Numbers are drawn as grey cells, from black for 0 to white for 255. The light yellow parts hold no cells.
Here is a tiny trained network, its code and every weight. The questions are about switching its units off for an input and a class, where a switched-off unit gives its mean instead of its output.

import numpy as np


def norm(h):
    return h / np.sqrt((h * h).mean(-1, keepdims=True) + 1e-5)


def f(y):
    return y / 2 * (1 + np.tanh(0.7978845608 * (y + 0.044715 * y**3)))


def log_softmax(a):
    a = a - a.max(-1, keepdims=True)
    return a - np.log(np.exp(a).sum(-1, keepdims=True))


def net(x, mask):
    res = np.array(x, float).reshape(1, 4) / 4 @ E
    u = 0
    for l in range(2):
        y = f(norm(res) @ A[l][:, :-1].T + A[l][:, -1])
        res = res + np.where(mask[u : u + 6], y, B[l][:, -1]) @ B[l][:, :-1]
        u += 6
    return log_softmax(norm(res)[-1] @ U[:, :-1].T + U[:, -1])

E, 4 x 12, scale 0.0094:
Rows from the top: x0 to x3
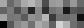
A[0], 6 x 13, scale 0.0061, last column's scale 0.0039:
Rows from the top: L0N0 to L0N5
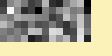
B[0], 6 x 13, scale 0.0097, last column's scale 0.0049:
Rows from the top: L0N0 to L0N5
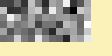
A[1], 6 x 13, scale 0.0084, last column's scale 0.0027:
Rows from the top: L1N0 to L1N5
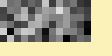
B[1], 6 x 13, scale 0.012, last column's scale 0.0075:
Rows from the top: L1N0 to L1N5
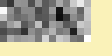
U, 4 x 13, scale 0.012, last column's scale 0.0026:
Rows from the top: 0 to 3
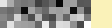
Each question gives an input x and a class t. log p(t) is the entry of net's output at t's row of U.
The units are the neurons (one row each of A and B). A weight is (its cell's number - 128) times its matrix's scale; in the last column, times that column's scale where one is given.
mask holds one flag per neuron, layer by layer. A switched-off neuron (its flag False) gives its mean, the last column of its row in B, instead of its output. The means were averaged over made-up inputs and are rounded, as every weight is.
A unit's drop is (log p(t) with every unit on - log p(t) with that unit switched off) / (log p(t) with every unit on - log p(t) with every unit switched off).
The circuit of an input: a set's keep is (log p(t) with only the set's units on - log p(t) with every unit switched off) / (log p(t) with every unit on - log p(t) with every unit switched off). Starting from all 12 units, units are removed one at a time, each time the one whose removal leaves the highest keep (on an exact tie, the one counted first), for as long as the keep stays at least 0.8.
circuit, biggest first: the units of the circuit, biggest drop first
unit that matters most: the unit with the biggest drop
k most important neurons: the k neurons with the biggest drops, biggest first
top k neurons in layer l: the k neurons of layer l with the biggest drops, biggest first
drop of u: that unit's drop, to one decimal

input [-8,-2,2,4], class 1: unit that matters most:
L0N1
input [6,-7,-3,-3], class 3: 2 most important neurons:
L0N2, L0N1
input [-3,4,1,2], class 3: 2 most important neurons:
L1N5, L0N4
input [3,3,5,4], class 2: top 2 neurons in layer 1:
L1N0, L1N3
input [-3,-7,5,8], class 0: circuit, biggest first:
L1N5, L1N2
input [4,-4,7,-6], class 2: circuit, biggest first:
L1N0, L1N1
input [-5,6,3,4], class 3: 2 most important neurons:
L1N5, L1N4
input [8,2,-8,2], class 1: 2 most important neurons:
L1N4, L1N0
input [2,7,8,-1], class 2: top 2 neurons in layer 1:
L1N0, L1N3
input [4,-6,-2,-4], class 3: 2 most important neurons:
L1N2, L1N1
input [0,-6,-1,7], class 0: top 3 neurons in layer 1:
L1N1, L1N5, L1N2
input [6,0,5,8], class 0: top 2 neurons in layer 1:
L1N1, L1N2
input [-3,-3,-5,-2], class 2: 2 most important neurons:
L0N5, L1N5
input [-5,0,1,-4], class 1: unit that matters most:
L0N1
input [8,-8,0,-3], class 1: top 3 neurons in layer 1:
L1N4, L1N5, L1N1
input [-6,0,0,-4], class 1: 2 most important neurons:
L0N1, L0N0
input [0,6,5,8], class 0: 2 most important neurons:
L1N1, L1N2
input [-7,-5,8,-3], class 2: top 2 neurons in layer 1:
L1N0, L1N4
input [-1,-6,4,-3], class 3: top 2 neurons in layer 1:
L1N2, L1N1
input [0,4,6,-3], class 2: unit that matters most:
L1N0
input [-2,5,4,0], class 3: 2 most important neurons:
L1N5, L0N4
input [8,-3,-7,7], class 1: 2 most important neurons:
L1N4, L0N4
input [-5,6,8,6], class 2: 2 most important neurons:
L1N0, L1N3
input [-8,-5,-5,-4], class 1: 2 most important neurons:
L0N1, L0N0
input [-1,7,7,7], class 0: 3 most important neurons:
L1N1, L1N2, L0N4
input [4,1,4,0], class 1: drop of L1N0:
-0.1
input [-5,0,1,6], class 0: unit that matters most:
L1N1
